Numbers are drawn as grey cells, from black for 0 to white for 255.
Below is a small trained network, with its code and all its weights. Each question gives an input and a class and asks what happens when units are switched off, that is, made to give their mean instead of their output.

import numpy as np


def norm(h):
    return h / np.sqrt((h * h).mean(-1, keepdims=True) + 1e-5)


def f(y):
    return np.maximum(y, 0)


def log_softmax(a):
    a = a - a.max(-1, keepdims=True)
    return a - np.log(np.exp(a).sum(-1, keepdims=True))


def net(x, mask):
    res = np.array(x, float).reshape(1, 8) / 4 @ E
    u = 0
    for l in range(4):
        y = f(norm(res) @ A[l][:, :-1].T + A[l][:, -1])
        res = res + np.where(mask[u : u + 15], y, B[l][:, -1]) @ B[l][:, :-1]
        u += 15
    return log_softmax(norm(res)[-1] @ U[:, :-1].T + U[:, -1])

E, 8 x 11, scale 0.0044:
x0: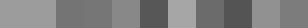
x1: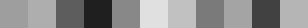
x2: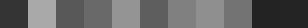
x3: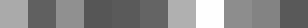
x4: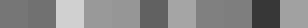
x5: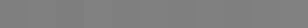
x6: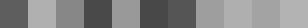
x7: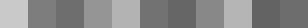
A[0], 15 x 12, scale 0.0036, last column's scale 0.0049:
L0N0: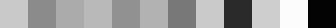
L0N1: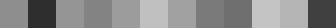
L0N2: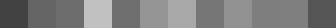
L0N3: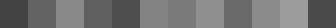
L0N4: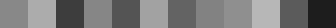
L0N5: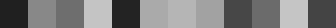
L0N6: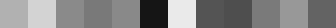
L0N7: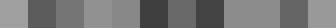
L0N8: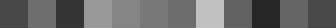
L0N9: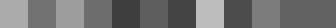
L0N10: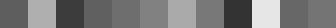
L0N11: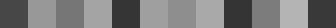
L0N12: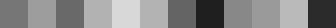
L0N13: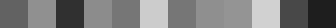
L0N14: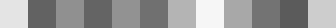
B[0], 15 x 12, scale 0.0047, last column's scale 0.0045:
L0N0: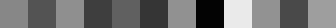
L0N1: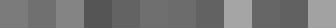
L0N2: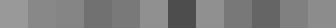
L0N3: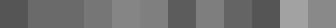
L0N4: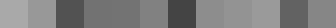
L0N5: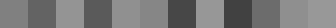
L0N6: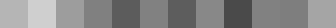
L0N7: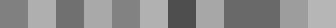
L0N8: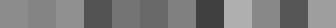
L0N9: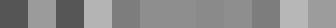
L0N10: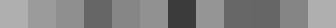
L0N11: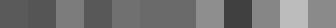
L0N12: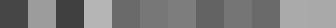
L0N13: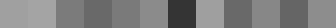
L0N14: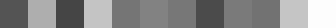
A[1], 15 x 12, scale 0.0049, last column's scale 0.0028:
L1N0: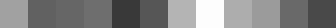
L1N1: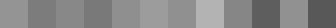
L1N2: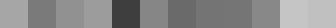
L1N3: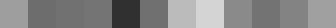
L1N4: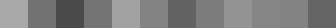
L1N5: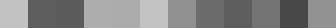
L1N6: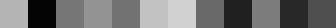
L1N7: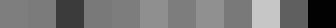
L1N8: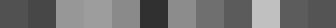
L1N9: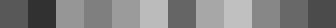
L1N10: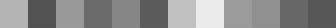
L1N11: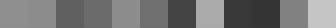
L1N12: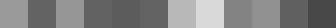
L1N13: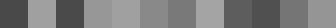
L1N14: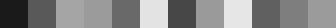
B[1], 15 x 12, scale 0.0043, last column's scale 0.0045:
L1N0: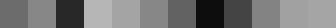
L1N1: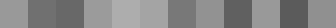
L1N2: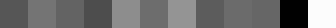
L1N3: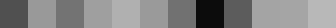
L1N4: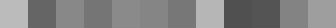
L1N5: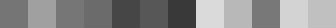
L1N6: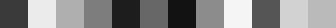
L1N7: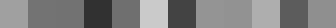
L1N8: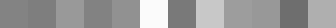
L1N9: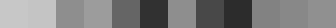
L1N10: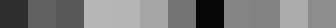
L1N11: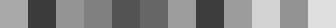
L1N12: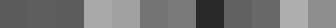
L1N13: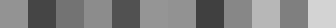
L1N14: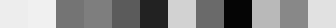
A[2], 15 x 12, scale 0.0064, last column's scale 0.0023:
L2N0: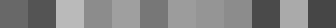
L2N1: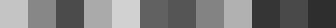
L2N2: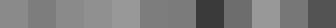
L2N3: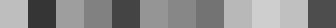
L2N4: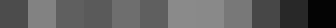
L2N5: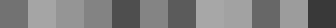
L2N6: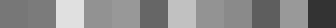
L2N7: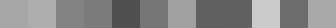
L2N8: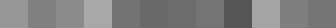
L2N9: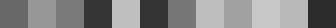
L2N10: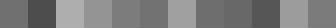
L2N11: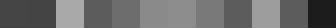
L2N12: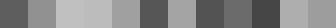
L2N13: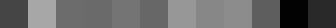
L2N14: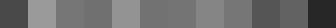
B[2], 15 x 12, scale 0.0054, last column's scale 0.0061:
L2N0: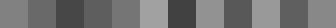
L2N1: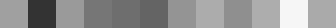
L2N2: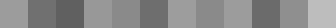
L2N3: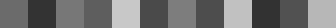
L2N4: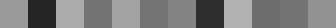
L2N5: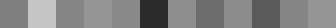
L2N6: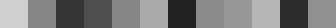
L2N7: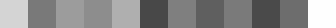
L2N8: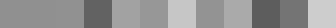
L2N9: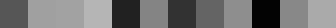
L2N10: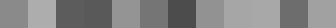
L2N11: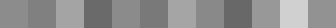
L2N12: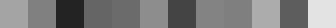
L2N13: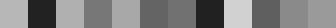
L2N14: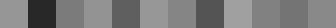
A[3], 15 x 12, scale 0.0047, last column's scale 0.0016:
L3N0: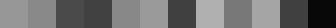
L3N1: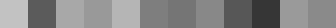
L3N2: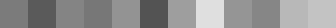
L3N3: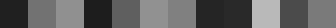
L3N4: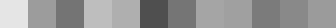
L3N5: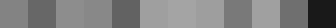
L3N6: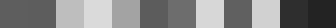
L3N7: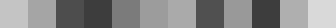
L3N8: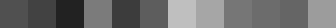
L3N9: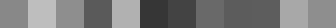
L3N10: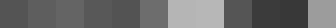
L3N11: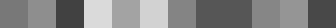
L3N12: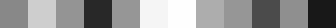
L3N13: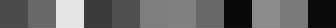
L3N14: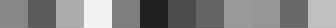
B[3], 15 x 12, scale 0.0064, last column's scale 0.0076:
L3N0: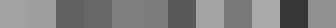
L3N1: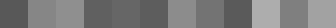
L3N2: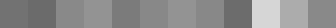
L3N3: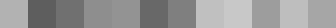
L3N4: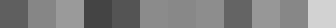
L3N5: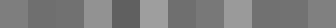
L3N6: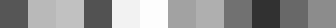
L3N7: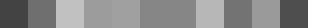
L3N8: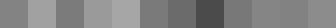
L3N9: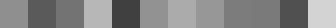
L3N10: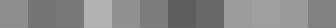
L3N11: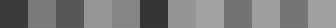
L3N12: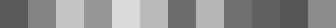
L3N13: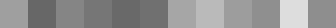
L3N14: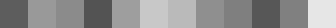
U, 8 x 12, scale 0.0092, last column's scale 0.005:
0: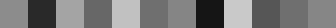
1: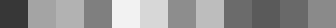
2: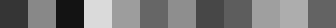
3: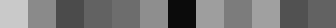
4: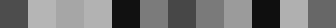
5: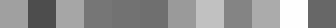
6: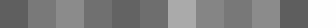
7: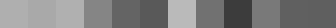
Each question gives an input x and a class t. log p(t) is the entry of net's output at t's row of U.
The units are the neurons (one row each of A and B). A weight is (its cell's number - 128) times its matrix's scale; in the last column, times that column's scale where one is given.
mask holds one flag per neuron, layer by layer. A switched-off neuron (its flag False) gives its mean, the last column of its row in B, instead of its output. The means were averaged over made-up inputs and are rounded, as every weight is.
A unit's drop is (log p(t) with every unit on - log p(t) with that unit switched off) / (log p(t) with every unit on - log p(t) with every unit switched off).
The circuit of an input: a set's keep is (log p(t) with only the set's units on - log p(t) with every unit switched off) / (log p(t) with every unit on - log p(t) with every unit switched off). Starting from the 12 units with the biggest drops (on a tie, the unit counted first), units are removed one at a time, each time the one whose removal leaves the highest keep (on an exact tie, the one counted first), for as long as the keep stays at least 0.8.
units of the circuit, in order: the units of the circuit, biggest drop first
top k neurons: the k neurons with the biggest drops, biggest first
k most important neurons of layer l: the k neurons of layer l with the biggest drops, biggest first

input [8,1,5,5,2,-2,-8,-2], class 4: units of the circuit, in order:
(L1N6)
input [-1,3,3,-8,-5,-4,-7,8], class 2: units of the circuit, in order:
(L0N12 L3N11)
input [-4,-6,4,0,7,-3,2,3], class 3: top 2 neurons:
(L2N12 L2N6)
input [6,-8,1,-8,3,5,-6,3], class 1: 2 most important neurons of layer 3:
(L3N14 L3N6)
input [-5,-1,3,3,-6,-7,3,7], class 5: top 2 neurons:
(L2N1 L2N12)
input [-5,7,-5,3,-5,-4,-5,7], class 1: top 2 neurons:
(L3N7 L3N12)
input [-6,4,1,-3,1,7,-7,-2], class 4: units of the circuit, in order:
(L1N6 L1N5)
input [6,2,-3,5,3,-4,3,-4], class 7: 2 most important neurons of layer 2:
(L2N7 L2N3)
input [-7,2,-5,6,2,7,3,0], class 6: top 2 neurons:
(L0N14 L1N14)
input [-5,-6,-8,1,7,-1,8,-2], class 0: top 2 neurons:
(L2N3 L0N0)
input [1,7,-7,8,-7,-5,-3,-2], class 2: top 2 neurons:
(L1N0 L1N3)
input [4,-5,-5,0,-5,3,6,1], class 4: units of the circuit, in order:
(L2N9 L2N12)
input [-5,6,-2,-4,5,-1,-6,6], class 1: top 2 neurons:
(L3N7 L2N7)
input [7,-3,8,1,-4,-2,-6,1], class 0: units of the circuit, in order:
(L2N13)
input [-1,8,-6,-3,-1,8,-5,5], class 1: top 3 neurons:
(L1N11 L3N7 L3N12)
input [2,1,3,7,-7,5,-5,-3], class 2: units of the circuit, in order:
(L1N0 L1N3)
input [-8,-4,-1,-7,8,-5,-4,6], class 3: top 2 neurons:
(L2N12 L0N14)
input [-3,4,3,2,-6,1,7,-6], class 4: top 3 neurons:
(L2N9 L2N12 L1N2)
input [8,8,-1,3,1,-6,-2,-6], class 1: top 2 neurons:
(L3N12 L1N14)
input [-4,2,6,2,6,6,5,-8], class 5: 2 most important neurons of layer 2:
(L2N11 L2N3)
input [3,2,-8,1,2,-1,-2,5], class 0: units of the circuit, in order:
(L2N3)
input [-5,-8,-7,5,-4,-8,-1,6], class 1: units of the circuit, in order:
(L3N6 L3N14)
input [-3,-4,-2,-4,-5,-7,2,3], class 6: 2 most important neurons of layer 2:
(L2N12 L2N8)
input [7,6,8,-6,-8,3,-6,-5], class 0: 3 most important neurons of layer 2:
(L2N13 L2N12 L2N4)
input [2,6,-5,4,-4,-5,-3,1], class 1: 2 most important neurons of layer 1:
(L1N11 L1N13)
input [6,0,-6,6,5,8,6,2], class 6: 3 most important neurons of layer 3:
(L3N9 L3N4 L3N7)
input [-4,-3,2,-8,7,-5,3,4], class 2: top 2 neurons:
(L0N12 L2N12)
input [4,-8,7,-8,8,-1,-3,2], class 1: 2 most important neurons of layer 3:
(L3N14 L3N6)
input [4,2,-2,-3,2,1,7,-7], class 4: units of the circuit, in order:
(L2N9)
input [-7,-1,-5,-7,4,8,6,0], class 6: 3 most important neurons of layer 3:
(L3N4 L3N9 L3N3)
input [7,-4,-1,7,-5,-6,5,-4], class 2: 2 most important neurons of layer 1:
(L1N0 L1N3)
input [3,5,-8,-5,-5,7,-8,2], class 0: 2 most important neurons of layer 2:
(L2N3 L2N9)
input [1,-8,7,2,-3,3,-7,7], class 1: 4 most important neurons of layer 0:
(L0N7 L0N0 L0N1 L0N9)
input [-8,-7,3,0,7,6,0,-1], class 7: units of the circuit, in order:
(L1N14)
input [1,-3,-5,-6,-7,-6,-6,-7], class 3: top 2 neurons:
(L0N14 L0N10)
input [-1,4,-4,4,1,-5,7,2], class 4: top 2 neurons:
(L2N9 L0N14)
